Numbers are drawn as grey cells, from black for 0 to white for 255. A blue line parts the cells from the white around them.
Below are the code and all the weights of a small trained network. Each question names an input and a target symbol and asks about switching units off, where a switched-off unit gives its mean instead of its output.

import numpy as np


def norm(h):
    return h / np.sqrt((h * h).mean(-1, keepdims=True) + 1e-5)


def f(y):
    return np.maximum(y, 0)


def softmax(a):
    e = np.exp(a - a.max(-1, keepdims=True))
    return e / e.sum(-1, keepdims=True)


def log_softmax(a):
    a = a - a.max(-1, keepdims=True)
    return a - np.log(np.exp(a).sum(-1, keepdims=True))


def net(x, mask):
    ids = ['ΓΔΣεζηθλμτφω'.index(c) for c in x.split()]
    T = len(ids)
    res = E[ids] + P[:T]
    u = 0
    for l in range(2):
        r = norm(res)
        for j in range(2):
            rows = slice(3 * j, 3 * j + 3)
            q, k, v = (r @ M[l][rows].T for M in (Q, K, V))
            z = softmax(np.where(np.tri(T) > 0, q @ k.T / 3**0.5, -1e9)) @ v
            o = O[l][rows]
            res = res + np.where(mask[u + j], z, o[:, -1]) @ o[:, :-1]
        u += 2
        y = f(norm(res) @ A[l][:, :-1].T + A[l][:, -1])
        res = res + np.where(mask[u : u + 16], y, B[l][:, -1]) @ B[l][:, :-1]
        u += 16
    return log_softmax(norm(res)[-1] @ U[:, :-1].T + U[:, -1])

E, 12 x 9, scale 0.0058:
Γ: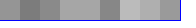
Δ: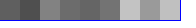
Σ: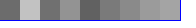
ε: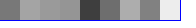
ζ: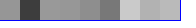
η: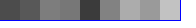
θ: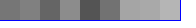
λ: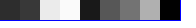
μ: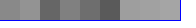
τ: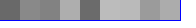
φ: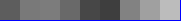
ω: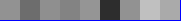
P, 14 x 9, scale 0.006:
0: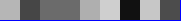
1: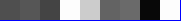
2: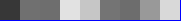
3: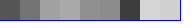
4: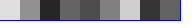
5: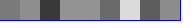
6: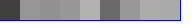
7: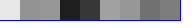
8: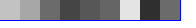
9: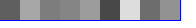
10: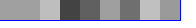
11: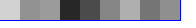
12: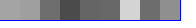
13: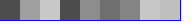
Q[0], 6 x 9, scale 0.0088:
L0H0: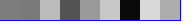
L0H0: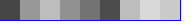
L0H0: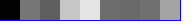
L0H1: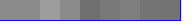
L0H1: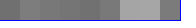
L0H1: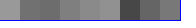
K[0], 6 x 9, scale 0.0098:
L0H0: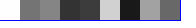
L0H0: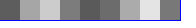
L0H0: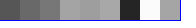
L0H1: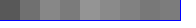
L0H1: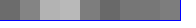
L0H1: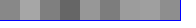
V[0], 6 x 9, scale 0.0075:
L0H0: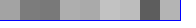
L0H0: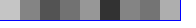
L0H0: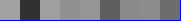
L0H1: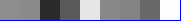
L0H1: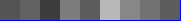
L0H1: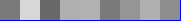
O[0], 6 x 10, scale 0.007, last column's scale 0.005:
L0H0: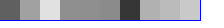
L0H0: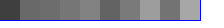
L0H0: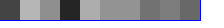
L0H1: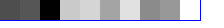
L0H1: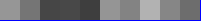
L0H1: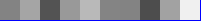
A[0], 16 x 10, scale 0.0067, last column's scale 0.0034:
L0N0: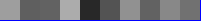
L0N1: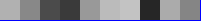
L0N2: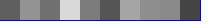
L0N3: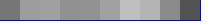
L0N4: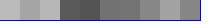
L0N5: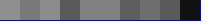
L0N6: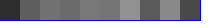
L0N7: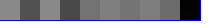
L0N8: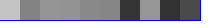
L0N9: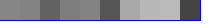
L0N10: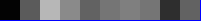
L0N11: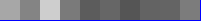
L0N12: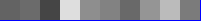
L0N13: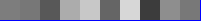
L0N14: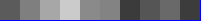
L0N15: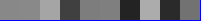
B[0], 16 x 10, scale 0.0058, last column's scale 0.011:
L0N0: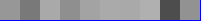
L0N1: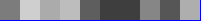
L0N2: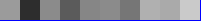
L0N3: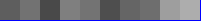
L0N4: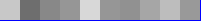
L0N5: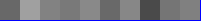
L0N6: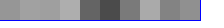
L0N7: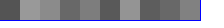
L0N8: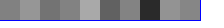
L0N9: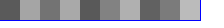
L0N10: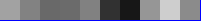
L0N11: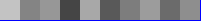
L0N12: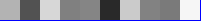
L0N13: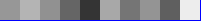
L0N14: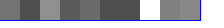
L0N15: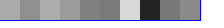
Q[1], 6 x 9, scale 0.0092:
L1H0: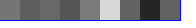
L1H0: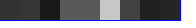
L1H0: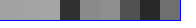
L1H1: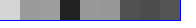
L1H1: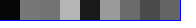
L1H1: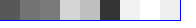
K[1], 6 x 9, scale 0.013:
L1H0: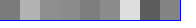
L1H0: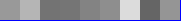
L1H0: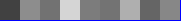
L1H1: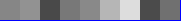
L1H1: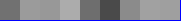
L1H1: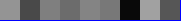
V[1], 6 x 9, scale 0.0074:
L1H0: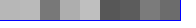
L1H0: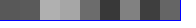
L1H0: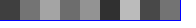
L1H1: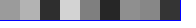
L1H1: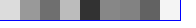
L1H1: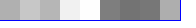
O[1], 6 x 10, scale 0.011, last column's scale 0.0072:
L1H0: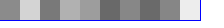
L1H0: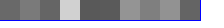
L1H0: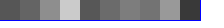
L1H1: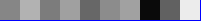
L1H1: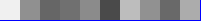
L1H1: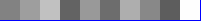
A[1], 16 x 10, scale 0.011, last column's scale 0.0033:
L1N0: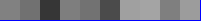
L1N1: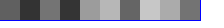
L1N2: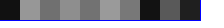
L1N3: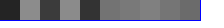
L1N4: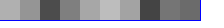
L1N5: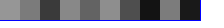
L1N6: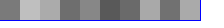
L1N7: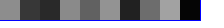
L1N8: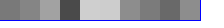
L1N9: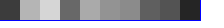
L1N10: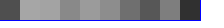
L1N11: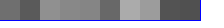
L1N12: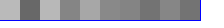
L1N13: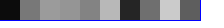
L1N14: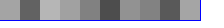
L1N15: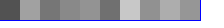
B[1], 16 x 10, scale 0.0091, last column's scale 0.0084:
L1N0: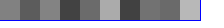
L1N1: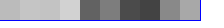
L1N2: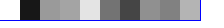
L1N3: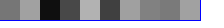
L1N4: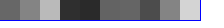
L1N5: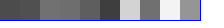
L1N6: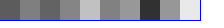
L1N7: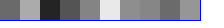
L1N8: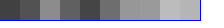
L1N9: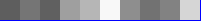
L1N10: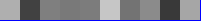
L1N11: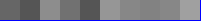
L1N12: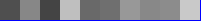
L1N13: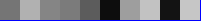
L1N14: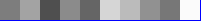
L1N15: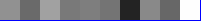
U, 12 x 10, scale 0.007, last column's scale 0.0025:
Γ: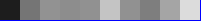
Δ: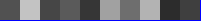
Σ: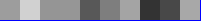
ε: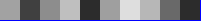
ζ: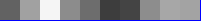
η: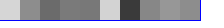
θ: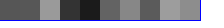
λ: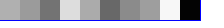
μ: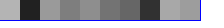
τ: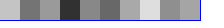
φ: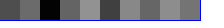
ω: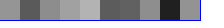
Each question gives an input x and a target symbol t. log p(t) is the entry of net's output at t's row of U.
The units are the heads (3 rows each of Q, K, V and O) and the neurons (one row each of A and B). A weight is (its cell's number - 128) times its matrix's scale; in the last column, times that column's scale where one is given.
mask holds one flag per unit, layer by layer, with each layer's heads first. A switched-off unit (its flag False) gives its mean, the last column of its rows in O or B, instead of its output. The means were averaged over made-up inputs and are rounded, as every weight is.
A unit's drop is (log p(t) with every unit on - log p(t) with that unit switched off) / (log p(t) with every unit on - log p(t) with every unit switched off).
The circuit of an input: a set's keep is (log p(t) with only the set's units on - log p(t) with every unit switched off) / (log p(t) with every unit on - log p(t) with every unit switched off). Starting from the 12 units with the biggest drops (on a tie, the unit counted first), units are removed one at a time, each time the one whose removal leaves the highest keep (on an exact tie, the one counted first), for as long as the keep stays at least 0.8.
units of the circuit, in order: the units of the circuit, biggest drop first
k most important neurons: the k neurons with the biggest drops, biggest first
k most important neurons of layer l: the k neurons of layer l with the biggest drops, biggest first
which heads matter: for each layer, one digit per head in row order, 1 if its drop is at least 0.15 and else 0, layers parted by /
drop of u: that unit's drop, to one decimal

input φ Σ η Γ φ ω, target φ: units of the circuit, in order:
[L1H1 L0H0 L0H1 L1N3]
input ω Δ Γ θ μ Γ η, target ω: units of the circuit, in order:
[L1H1 L0H0 L1N2 L1N13]
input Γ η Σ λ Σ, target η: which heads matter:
11 / 11
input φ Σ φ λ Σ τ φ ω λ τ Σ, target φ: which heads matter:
10 / 01
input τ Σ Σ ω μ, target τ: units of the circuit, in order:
[L1H1 L0H0]
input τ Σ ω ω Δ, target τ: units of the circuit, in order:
[L1H1 L0H0]
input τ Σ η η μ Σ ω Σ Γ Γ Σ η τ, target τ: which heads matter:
01 / 01
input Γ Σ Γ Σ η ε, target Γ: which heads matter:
10 / 01
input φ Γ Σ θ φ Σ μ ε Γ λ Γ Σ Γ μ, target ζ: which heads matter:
01 / 11
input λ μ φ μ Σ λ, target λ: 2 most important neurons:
[L0N10 L0N13]
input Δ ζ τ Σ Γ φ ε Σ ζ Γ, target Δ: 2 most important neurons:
[L1N13 L1N7]
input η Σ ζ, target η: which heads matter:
01 / 01
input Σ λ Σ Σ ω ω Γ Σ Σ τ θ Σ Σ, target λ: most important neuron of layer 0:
[L0N10]
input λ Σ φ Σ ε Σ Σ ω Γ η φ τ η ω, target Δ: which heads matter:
11 / 11
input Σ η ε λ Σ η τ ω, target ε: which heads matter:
10 / 10
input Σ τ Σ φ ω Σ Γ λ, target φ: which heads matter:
10 / 00
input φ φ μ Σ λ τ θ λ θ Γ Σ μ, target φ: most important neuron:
[L0N12]
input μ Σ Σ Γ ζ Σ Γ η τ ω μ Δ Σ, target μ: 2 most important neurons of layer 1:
[L1N2 L1N5]
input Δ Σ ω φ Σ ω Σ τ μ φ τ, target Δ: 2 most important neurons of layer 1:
[L1N13 L1N7]
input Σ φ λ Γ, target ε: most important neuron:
[L0N12]
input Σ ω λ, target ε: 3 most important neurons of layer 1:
[L1N14 L1N15 L1N4]
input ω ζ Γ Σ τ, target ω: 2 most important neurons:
[L1N2 L1N13]
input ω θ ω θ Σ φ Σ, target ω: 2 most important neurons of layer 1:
[L1N2 L1N13]
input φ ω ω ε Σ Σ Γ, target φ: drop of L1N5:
0.1
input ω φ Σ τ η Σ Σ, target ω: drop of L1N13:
0.4
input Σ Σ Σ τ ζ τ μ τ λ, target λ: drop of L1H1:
0.2
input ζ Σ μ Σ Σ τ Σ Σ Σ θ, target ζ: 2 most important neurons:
[L1N1 L0N12]
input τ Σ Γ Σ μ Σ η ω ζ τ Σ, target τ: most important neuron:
[L0N9]
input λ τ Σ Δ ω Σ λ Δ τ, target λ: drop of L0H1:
1.0
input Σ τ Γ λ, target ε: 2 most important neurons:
[L1N14 L1N15]
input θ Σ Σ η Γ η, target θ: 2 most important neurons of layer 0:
[L0N2 L0N12]
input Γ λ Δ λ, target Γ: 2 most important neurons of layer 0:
[L0N2 L0N15]
